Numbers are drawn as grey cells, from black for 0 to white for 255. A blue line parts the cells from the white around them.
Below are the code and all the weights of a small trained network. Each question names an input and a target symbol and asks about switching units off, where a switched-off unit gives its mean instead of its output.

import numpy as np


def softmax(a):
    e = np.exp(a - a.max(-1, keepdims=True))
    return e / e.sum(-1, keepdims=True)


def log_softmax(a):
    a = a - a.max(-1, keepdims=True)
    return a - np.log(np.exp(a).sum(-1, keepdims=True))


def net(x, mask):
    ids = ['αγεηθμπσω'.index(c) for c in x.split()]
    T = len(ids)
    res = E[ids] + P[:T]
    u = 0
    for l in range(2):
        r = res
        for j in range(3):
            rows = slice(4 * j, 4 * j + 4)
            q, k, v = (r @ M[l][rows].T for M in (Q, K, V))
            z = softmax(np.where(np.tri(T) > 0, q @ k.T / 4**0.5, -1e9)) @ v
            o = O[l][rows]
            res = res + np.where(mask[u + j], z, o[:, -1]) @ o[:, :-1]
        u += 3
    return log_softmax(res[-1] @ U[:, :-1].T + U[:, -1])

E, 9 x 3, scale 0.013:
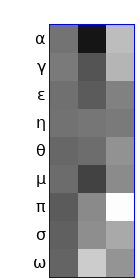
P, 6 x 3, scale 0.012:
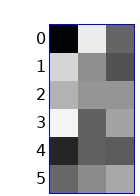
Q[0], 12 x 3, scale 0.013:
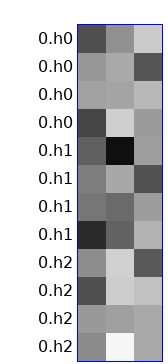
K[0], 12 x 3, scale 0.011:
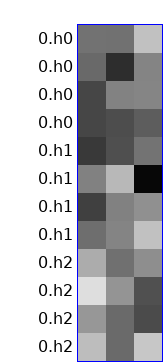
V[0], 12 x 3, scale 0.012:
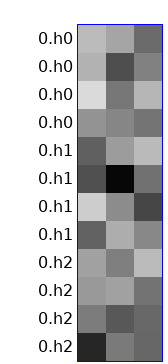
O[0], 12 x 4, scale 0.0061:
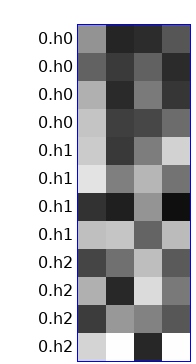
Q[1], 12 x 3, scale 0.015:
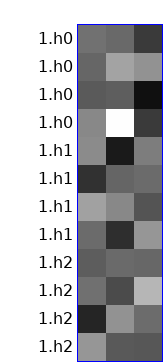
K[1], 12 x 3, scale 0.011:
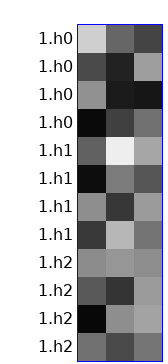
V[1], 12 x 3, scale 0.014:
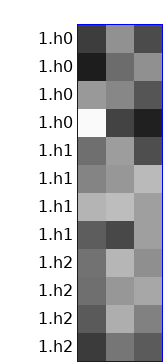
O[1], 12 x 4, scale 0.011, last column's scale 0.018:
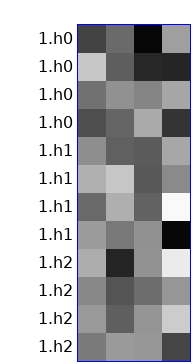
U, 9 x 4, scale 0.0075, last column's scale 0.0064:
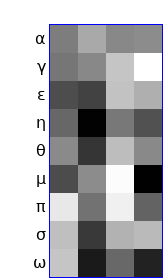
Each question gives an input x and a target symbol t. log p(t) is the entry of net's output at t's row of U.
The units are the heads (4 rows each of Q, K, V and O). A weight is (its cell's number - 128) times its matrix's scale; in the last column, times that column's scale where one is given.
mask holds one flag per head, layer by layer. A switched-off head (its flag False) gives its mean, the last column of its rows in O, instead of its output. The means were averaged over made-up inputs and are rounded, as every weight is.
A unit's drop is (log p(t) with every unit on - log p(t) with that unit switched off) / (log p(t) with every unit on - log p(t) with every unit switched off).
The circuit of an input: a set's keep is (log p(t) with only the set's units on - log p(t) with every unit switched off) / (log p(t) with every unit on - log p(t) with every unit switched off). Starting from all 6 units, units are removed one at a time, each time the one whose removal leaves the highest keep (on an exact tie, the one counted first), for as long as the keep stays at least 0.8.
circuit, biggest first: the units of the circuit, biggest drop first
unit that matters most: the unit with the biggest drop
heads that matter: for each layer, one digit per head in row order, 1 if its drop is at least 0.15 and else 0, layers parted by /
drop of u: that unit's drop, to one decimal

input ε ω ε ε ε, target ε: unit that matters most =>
0.h0
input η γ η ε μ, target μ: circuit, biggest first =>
0.h0, 1.h0
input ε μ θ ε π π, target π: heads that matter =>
011 / 100
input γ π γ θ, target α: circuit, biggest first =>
0.h0, 1.h2
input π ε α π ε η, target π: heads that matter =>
011 / 100
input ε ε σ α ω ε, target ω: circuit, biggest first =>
1.h0, 0.h2
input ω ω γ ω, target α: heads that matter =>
111 / 111
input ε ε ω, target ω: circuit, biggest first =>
1.h0, 0.h1, 0.h2
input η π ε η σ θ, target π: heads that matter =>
001 / 110
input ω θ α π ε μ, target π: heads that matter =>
001 / 100
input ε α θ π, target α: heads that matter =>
100 / 111
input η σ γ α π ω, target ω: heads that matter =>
001 / 100
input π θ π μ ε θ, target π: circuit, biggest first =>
1.h0, 0.h1, 0.h2
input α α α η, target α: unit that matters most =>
1.h2
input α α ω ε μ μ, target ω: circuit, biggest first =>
1.h0, 0.h2, 0.h1
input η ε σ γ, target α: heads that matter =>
100 / 101
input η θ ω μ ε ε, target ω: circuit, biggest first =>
1.h0, 0.h1, 0.h2
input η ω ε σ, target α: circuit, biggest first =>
0.h0, 1.h2, 0.h2, 1.h0
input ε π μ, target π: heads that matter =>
011 / 110
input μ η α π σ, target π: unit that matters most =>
0.h1
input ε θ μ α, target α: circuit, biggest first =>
1.h2, 0.h0
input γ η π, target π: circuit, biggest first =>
1.h0, 0.h2
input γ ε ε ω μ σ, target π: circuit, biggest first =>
1.h0, 0.h1, 1.h1
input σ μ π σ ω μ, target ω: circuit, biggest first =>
1.h0, 0.h2
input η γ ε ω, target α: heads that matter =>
101 / 111
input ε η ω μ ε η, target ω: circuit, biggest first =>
1.h0, 0.h1, 0.h2
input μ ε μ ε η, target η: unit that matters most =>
0.h2
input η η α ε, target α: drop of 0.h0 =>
0.3
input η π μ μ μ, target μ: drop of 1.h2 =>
0.2
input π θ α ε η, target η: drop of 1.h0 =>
0.5
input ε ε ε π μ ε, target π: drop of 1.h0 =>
0.8
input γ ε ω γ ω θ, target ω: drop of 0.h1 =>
0.3
